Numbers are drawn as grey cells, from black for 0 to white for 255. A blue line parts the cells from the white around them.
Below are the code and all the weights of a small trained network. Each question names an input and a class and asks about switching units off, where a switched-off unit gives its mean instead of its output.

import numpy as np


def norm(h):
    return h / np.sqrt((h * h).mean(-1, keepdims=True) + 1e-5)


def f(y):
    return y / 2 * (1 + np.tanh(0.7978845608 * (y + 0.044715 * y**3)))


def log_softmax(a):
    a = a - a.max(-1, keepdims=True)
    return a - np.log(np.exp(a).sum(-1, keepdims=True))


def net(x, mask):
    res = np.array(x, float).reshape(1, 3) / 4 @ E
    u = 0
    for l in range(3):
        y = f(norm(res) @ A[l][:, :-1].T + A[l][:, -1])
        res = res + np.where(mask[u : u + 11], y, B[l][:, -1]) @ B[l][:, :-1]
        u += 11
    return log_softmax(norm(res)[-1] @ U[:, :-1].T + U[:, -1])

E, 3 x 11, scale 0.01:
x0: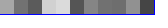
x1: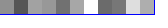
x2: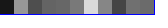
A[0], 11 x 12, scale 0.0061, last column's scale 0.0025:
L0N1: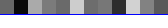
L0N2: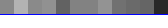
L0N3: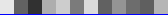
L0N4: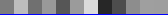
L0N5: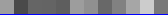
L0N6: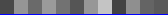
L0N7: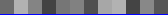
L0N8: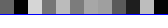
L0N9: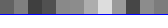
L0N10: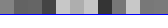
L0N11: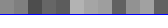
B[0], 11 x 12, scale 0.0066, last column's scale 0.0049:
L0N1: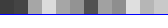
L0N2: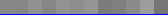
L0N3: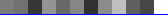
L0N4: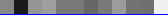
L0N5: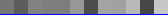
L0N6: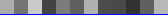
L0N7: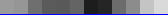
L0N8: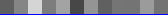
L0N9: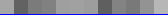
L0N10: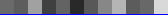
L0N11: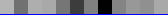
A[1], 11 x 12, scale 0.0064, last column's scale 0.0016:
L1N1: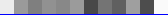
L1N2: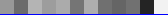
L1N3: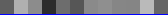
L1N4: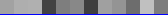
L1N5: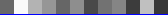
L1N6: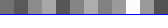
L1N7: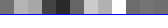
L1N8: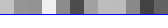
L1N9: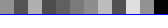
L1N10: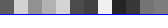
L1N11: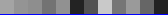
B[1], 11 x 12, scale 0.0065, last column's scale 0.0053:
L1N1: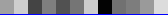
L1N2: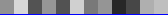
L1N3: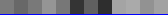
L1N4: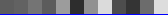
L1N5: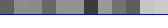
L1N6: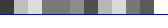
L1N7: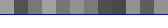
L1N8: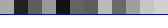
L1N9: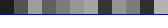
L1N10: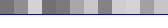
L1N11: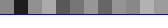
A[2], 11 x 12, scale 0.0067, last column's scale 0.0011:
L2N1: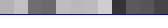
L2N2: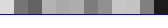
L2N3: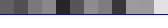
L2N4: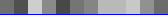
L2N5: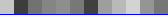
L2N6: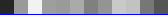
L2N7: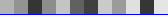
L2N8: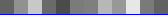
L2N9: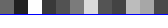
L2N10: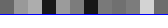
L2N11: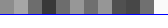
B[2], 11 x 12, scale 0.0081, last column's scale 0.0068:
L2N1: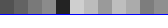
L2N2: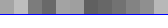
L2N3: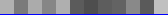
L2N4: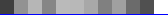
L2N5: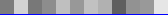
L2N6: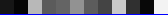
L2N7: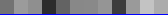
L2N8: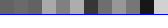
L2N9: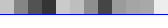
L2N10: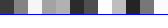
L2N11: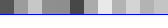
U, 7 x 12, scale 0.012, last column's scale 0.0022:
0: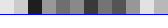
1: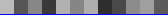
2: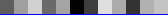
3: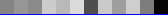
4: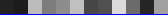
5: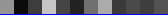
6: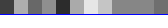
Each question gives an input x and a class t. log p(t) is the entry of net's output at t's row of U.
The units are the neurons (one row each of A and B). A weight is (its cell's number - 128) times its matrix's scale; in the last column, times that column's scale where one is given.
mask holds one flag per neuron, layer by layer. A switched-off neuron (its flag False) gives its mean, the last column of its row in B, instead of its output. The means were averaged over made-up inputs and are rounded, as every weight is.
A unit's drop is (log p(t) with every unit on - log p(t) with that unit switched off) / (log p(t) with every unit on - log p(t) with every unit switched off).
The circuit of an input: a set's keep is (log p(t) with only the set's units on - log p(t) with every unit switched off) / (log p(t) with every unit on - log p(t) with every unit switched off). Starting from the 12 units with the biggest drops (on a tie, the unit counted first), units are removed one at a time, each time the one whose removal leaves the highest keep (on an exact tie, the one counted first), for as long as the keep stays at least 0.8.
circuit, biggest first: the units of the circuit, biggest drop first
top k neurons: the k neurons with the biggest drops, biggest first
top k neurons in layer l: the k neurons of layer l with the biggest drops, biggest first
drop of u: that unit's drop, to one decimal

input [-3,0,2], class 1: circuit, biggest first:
L2N9, L1N6, L2N6
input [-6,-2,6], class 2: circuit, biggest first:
L2N10, L2N6
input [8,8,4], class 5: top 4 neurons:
L0N3, L1N10, L1N2, L1N8
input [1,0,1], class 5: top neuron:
L0N3
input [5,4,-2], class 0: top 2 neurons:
L0N3, L2N6
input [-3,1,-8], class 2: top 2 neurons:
L1N4, L1N10
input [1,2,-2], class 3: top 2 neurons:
L0N3, L2N5
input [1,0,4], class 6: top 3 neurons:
L1N2, L0N7, L2N1
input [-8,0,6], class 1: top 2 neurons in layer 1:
L1N6, L1N7
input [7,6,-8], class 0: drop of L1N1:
0.1
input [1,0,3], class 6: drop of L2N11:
0.1
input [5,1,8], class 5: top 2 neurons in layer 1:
L1N6, L1N10
